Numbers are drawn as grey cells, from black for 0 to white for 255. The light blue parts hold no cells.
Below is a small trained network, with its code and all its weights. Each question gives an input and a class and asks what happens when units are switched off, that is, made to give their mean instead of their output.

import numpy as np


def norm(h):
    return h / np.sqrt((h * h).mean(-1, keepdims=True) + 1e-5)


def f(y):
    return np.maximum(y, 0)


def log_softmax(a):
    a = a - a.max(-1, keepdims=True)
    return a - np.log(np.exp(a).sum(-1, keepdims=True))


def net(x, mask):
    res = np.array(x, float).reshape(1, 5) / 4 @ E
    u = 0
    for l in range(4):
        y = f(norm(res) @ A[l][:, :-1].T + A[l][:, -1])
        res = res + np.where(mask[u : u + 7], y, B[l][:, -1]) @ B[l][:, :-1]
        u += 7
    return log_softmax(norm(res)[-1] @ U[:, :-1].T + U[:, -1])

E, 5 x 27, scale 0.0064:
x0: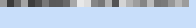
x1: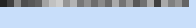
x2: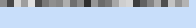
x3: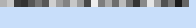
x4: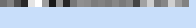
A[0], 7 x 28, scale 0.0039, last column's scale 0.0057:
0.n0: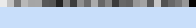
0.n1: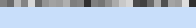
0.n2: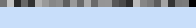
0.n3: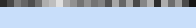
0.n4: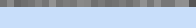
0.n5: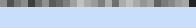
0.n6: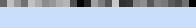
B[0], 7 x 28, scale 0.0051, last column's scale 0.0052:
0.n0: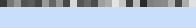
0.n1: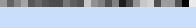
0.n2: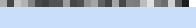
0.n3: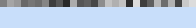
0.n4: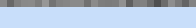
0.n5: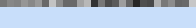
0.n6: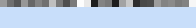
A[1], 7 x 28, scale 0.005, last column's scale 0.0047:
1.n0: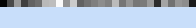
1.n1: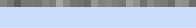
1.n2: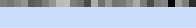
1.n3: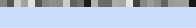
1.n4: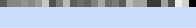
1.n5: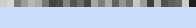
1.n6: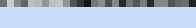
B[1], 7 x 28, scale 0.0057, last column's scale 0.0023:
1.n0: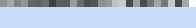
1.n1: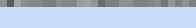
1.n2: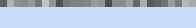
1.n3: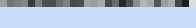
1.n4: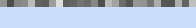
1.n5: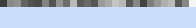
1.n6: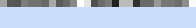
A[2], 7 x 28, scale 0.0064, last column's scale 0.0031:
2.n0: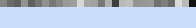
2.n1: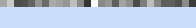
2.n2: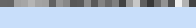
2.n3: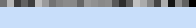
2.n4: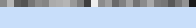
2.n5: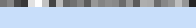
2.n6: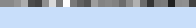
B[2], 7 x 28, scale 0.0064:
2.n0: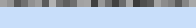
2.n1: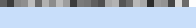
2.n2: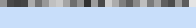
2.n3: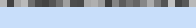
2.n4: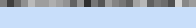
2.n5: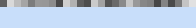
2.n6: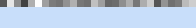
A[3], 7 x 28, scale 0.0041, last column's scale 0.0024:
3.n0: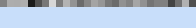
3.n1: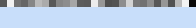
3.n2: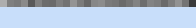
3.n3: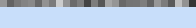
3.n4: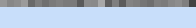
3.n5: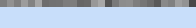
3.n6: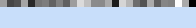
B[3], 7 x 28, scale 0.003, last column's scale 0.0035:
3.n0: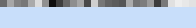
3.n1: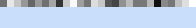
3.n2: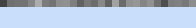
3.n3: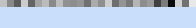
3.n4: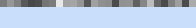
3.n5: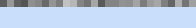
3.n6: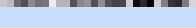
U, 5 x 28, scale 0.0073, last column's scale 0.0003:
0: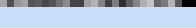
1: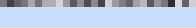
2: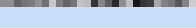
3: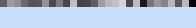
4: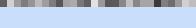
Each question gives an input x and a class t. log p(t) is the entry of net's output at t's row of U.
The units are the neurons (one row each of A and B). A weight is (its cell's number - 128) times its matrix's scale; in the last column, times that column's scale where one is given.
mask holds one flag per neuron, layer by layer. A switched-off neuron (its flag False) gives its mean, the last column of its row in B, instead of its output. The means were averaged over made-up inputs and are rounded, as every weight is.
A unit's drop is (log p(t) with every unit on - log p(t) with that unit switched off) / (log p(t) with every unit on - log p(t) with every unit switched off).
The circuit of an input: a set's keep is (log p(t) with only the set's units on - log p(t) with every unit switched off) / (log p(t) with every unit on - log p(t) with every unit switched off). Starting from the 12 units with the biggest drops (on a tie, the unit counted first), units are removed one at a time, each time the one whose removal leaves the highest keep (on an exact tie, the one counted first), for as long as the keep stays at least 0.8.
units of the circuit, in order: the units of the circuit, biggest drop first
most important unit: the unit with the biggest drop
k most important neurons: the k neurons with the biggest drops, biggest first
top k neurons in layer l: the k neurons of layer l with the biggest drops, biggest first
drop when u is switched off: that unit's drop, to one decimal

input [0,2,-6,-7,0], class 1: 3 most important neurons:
2.n2, 0.n1, 1.n4
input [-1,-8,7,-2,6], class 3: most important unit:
0.n0
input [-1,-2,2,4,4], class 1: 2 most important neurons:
2.n1, 2.n4
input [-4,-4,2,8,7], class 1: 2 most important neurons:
2.n1, 2.n4
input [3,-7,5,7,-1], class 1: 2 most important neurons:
2.n1, 0.n3
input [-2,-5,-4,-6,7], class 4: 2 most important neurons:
2.n5, 2.n1
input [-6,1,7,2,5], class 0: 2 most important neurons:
0.n1, 1.n3
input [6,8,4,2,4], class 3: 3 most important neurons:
1.n0, 0.n6, 0.n3
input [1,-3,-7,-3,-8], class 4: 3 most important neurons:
2.n6, 0.n1, 1.n2
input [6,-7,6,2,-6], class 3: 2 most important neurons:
0.n6, 0.n0
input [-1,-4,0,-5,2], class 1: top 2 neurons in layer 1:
1.n4, 1.n0
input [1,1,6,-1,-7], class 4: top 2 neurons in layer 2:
2.n6, 2.n3
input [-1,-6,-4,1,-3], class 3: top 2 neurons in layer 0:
0.n0, 0.n1
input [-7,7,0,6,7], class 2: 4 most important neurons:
1.n6, 0.n6, 0.n0, 1.n0
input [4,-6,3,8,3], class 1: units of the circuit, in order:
2.n1
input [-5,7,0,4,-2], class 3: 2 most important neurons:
0.n3, 1.n0
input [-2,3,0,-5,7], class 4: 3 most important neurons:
2.n5, 3.n1, 2.n1
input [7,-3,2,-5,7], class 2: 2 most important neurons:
2.n0, 0.n5
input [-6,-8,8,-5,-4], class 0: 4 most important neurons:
0.n1, 1.n3, 0.n3, 1.n0
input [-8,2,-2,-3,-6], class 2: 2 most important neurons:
1.n6, 0.n6
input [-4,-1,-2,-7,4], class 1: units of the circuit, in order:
2.n2
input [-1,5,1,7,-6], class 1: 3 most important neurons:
2.n1, 2.n4, 2.n5
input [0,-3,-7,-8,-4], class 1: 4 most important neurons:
2.n2, 0.n1, 1.n4, 1.n3
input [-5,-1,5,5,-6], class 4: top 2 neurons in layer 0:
0.n2, 0.n5
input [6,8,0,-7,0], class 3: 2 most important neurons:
1.n0, 0.n3
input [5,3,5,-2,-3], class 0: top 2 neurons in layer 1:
1.n6, 1.n3
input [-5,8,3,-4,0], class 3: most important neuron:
0.n3
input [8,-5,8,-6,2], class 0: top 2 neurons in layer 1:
1.n3, 1.n6
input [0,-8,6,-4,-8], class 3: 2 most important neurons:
1.n5, 0.n0
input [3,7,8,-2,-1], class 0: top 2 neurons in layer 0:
0.n1, 0.n0
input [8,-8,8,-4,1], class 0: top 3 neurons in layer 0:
0.n6, 0.n1, 0.n3
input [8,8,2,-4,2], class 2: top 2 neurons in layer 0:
0.n0, 0.n5
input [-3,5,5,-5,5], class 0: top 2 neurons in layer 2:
2.n1, 2.n6
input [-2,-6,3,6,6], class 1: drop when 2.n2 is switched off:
-0.1
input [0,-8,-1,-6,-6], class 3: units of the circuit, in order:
0.n0
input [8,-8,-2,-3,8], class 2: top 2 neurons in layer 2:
2.n0, 2.n6
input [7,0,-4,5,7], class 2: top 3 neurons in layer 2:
2.n0, 2.n6, 2.n1
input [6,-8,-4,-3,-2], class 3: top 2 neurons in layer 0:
0.n0, 0.n6
